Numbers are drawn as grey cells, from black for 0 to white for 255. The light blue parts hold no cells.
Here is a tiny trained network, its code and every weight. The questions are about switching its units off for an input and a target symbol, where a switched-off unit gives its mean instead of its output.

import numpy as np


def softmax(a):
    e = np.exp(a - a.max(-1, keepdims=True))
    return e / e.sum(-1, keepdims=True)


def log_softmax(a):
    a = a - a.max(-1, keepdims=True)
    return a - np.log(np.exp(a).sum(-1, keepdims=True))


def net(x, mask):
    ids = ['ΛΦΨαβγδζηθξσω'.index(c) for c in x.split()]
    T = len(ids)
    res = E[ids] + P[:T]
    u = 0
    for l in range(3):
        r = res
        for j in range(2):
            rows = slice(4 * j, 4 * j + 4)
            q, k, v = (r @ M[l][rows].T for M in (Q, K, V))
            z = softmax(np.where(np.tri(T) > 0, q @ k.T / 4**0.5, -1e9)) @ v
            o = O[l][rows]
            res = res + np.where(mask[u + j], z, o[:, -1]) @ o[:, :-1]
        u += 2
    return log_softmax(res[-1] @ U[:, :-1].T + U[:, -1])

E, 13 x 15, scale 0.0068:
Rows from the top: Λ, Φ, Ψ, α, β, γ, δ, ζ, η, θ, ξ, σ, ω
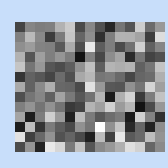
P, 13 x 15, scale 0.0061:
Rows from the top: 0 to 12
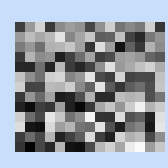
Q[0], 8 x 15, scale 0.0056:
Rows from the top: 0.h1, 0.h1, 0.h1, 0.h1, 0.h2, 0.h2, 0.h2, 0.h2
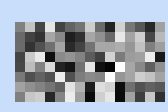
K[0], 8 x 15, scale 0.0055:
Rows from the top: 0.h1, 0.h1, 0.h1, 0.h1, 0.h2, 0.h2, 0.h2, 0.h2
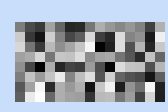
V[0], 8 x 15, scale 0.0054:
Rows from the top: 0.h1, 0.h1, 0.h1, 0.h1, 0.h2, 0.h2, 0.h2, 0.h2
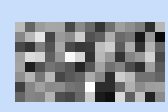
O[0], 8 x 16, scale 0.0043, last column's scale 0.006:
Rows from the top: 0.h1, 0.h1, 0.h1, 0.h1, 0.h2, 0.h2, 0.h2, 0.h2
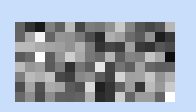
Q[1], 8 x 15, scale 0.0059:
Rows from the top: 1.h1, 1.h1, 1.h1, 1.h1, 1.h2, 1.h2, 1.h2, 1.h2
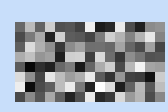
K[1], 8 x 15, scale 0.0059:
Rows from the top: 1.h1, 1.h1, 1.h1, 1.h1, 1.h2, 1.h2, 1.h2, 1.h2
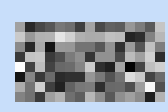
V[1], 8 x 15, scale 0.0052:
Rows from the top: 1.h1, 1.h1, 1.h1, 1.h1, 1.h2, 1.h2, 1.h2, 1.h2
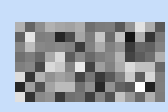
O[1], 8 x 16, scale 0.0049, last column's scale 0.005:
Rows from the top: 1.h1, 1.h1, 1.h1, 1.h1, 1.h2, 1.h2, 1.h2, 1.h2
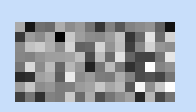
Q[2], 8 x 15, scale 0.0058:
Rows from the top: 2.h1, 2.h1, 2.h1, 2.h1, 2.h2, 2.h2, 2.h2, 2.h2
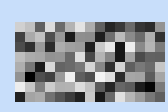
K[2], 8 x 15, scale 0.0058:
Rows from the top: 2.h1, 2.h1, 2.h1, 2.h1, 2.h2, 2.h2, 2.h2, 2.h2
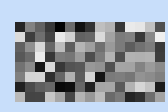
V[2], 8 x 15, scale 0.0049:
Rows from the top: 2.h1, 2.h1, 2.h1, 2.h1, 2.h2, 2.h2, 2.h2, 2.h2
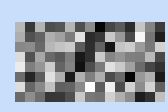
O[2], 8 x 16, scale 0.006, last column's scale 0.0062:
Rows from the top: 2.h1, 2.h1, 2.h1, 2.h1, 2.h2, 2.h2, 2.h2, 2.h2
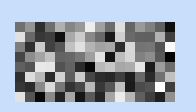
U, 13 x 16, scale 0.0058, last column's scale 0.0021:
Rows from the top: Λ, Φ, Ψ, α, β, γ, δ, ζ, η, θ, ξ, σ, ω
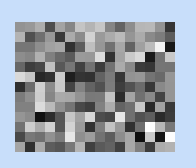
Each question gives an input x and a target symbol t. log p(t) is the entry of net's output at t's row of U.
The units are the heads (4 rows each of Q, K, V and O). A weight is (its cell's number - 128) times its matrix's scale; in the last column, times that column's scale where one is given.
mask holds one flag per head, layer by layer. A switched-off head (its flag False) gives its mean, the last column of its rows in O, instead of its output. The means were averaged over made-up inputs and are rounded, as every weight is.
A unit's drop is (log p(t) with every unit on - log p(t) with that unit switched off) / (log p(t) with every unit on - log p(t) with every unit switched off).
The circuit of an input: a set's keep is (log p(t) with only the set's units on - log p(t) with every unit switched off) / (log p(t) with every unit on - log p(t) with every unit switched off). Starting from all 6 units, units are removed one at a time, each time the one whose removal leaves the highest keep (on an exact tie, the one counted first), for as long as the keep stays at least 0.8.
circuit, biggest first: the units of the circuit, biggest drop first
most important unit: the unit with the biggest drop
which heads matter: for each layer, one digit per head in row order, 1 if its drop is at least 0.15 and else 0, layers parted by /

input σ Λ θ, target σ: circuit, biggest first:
1.h2, 2.h1, 0.h2
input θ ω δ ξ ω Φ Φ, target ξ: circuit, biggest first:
1.h1, 0.h2
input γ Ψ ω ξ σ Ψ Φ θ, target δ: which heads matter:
10 / 00 / 01
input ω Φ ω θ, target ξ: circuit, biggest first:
1.h2
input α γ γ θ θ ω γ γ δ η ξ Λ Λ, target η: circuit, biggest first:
2.h1, 2.h2, 0.h1
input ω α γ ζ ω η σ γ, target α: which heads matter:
00 / 00 / 11
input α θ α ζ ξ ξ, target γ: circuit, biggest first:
1.h2, 2.h2, 0.h1
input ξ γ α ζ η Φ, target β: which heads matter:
11 / 01 / 01
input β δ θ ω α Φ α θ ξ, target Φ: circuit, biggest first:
2.h2, 0.h1
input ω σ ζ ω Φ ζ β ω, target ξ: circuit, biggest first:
1.h2, 0.h2
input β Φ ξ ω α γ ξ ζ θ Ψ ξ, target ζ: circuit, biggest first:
2.h1, 0.h2, 1.h1, 2.h2
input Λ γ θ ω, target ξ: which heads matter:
00 / 01 / 00
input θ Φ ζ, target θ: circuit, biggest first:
2.h1, 0.h2, 1.h1
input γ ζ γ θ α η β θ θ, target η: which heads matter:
10 / 10 / 11
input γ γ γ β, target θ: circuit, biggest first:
2.h2
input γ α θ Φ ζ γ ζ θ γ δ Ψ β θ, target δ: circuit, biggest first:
2.h2, 2.h1, 0.h2
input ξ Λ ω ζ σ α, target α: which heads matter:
10 / 00 / 11
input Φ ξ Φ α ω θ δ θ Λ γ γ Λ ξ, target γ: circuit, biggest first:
2.h1, 2.h2, 0.h1
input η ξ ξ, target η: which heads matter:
01 / 00 / 01
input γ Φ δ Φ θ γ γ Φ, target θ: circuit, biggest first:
2.h2, 0.h2
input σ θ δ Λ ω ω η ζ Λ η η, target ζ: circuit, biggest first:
2.h1, 0.h2, 2.h2
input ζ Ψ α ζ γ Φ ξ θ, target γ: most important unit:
1.h2
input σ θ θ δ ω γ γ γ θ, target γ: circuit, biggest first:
2.h2, 2.h1, 0.h1
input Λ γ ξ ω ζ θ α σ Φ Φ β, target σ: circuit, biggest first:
1.h2, 0.h2, 2.h1
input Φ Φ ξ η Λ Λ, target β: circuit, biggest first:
2.h2, 0.h1, 0.h2
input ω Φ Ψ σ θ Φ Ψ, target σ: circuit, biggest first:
1.h2, 0.h2
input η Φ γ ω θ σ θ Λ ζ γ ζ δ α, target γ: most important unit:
2.h1
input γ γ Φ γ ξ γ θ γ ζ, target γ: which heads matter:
00 / 00 / 11
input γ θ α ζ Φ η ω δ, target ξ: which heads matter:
01 / 01 / 00
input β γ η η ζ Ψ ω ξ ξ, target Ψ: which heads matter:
10 / 00 / 01
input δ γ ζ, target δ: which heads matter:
11 / 11 / 01
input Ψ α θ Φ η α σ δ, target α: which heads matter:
00 / 00 / 11
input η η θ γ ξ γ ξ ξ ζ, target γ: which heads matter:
00 / 01 / 11
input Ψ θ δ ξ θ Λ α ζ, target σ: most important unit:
0.h1
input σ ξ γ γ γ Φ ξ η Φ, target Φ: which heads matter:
10 / 00 / 01
